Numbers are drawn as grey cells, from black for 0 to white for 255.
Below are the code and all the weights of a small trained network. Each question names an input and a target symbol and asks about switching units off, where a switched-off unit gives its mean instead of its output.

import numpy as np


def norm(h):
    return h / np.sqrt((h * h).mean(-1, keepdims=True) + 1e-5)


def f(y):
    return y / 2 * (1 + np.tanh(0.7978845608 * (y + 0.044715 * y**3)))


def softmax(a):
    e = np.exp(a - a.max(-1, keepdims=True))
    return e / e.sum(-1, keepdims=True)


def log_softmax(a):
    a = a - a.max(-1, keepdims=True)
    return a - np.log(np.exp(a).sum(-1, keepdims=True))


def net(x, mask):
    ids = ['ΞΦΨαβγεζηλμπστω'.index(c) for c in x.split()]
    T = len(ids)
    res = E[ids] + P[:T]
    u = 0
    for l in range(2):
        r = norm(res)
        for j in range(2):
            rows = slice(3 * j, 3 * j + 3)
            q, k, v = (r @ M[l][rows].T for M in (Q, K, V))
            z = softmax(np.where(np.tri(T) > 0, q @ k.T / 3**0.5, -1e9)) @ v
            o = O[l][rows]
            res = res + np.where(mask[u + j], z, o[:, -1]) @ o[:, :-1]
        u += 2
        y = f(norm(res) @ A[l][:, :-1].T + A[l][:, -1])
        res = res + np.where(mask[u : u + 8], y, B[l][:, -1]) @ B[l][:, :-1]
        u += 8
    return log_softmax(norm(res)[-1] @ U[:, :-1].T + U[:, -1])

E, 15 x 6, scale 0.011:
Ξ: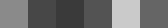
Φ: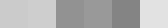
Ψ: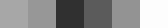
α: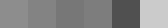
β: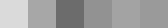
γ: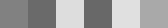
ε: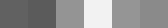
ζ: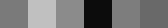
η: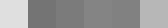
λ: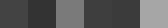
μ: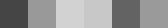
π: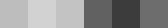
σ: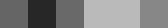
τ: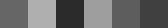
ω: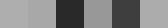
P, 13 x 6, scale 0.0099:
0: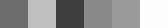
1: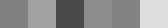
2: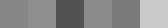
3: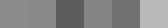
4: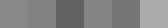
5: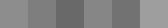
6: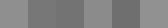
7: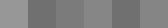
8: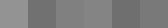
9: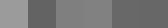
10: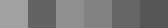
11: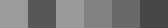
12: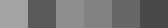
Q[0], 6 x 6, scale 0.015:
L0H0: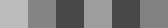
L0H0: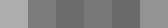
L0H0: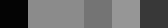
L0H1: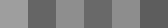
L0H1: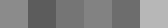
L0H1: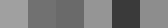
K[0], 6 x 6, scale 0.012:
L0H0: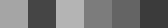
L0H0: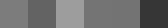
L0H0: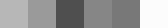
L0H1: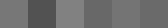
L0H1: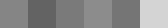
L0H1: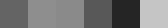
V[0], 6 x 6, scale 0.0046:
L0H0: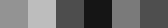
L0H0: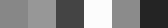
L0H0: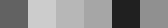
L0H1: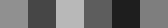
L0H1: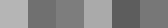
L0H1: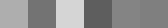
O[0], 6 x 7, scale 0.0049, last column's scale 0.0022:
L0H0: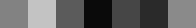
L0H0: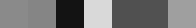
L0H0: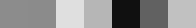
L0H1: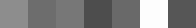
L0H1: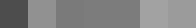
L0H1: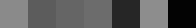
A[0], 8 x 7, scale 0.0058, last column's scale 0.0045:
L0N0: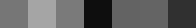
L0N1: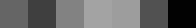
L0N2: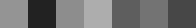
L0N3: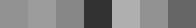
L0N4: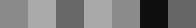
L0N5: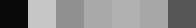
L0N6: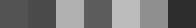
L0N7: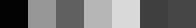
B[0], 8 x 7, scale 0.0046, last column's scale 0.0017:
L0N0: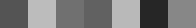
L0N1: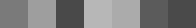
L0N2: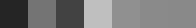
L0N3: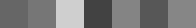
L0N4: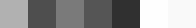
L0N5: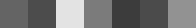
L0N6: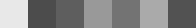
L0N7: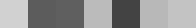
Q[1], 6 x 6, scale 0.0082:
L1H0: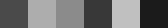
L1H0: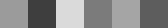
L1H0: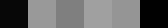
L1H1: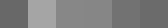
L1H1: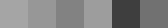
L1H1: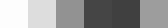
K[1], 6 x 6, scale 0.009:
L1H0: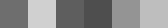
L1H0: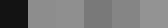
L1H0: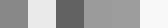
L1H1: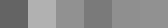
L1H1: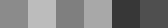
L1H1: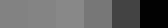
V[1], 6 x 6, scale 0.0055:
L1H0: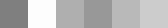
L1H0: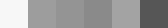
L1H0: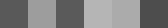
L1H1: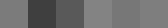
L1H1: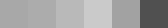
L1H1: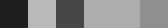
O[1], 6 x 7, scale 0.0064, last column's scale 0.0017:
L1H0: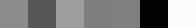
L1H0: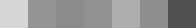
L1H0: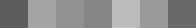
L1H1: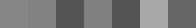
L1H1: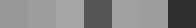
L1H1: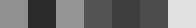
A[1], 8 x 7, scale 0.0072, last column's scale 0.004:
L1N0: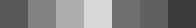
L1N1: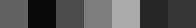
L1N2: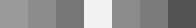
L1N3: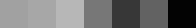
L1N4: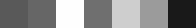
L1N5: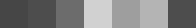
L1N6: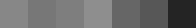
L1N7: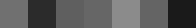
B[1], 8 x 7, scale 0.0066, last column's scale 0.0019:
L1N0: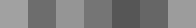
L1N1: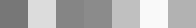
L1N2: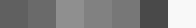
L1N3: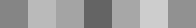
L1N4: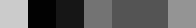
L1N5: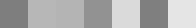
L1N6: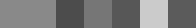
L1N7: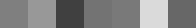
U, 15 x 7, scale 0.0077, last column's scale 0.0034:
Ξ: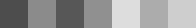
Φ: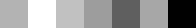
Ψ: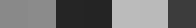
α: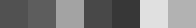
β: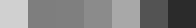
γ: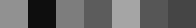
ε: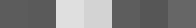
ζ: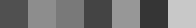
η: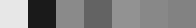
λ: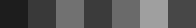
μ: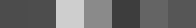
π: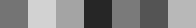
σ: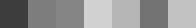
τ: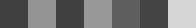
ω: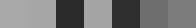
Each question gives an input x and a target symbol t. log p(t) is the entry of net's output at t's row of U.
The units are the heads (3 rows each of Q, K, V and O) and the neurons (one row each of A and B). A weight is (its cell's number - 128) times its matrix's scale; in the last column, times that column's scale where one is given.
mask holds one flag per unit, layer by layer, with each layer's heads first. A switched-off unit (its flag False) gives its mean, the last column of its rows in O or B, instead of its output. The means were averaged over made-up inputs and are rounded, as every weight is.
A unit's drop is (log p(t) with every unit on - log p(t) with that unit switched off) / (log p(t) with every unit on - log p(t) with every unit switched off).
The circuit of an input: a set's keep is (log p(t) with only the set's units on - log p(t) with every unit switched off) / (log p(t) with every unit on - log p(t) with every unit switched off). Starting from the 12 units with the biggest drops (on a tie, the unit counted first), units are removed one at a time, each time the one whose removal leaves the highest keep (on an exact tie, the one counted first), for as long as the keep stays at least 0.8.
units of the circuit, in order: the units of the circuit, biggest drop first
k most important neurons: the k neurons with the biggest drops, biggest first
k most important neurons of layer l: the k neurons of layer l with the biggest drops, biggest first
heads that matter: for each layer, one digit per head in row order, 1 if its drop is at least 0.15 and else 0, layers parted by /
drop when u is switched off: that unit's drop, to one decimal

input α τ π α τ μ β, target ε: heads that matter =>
10 / 00
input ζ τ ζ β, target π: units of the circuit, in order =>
[L0H0; L0N3]
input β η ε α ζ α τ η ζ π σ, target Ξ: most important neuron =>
[L1N1]
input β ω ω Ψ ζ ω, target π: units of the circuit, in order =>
[L0H0; L0N0]
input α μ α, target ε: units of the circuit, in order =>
[L0H0; L1H0; L0N4]
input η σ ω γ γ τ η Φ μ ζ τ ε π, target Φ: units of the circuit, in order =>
[L1H1; L1N3; L0N4]
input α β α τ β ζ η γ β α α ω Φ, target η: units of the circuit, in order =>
[L0H0; L1N4]
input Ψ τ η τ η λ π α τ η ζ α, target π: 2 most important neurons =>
[L0N0; L0N4]
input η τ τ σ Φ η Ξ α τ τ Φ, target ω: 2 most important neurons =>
[L0N4; L1N5]
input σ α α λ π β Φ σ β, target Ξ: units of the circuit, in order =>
[L0H0; L1H0]
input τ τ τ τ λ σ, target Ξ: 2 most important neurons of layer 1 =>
[L1N1; L1N5]
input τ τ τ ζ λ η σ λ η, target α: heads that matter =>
00 / 10
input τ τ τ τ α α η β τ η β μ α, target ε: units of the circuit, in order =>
[L0H0; L0N4]
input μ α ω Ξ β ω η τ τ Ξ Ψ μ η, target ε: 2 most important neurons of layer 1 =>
[L1N2; L1N4]
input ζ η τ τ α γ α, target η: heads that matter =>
10 / 10
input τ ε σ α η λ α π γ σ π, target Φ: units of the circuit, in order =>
[L1H1]
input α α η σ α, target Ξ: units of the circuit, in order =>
[L0H0; L1N5]
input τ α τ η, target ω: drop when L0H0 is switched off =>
1.0
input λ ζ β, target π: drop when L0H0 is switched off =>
0.9
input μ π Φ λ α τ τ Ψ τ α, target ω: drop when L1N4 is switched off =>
0.0
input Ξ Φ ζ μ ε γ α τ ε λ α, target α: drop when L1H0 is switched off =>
0.2
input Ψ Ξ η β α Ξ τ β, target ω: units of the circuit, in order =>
[L0H0]
